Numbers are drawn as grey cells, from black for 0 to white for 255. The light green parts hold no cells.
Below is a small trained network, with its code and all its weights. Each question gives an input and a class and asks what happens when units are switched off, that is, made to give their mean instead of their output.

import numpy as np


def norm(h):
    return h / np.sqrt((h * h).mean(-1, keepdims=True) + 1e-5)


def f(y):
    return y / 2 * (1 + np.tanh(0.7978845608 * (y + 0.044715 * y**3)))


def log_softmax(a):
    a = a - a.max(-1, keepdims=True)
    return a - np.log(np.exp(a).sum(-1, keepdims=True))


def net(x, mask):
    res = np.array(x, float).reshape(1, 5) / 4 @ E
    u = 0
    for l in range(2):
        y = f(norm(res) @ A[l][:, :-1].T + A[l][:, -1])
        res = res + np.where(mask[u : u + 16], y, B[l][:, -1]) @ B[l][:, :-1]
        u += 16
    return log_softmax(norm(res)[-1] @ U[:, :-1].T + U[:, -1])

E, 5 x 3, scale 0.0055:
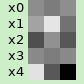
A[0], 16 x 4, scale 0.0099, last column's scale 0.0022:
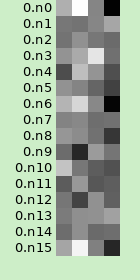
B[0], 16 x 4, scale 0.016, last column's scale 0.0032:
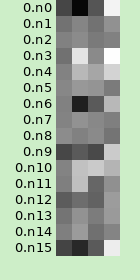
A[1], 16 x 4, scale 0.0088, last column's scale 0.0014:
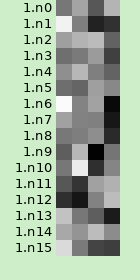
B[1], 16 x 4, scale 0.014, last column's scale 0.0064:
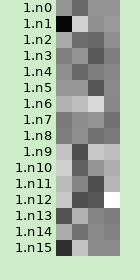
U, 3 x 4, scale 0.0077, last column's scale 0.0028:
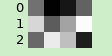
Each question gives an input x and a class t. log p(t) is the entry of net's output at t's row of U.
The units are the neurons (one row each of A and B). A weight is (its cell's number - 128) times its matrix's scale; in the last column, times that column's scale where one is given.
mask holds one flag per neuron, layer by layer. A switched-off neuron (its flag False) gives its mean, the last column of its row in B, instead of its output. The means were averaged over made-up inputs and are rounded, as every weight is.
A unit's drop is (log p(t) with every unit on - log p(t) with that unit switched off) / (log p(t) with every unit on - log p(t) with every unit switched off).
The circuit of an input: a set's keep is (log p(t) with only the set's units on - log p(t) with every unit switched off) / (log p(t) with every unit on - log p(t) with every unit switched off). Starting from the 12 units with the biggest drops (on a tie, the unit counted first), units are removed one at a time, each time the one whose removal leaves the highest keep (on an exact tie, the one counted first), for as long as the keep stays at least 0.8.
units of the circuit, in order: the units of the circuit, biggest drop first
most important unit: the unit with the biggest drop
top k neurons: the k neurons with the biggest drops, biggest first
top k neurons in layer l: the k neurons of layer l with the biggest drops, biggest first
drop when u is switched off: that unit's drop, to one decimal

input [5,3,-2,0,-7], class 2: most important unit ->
1.n12
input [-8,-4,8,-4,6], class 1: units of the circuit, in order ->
[1.n9; 0.n0]
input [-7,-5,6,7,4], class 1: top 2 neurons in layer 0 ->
[0.n0; 0.n6]
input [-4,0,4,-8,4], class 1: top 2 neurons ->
[1.n10; 0.n6]
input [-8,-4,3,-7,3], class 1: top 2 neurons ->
[1.n9; 0.n0]
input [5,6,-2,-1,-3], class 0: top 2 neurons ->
[0.n0; 0.n15]
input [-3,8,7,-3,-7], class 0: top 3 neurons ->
[0.n0; 0.n15; 0.n10]
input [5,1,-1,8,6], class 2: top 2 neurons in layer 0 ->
[0.n3; 0.n4]
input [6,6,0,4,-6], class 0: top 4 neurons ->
[0.n0; 0.n15; 0.n6; 0.n10]
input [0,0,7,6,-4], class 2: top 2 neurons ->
[1.n12; 0.n4]
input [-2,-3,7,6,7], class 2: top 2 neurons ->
[1.n1; 0.n3]
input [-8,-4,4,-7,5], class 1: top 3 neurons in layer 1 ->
[1.n9; 1.n10; 1.n0]
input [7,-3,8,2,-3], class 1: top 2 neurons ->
[0.n0; 0.n15]
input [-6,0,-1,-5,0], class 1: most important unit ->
1.n10
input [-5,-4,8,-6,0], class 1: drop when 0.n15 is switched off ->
0.3
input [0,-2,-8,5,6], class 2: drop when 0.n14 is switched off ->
0.0
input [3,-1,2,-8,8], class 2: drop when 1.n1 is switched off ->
0.1
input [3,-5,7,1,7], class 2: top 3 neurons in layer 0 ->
[0.n0; 0.n15; 0.n3]
